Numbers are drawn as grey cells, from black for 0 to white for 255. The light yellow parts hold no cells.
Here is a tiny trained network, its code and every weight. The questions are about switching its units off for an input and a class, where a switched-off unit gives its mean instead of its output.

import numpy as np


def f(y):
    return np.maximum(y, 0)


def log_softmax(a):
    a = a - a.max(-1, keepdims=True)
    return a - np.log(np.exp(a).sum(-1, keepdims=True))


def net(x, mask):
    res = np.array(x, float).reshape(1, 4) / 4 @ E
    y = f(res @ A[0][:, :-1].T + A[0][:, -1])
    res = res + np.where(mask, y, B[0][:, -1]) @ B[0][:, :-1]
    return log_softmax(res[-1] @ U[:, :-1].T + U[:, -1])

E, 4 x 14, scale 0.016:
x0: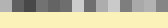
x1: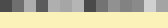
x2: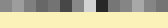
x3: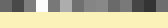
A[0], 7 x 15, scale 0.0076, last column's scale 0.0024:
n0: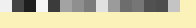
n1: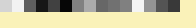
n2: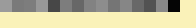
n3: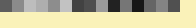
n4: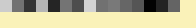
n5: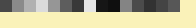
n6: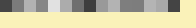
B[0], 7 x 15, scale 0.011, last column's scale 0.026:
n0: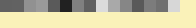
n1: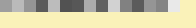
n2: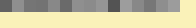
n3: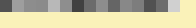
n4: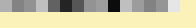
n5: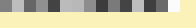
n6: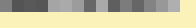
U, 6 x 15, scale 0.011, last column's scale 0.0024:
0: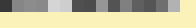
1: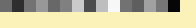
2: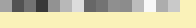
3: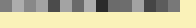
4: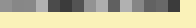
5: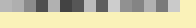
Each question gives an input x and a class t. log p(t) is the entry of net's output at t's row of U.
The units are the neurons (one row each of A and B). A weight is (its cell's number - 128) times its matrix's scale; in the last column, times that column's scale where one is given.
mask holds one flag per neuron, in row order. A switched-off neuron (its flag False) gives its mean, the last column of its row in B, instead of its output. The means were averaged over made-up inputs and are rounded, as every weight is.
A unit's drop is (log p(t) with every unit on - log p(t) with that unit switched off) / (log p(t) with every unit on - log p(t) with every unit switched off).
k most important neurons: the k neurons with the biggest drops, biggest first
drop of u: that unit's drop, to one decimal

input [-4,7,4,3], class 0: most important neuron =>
n6
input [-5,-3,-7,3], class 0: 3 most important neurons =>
n3, n1, n5
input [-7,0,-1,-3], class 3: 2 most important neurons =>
n5, n0
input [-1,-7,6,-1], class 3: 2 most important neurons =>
n5, n0
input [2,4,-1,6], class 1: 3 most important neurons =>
n4, n0, n5
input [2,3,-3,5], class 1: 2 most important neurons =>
n4, n0
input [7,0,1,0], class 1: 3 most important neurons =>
n4, n0, n3
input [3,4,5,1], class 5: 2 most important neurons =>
n5, n6
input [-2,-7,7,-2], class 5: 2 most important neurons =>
n1, n3
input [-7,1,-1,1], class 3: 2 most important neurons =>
n5, n0
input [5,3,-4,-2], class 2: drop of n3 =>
0.2
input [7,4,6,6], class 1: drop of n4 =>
0.5
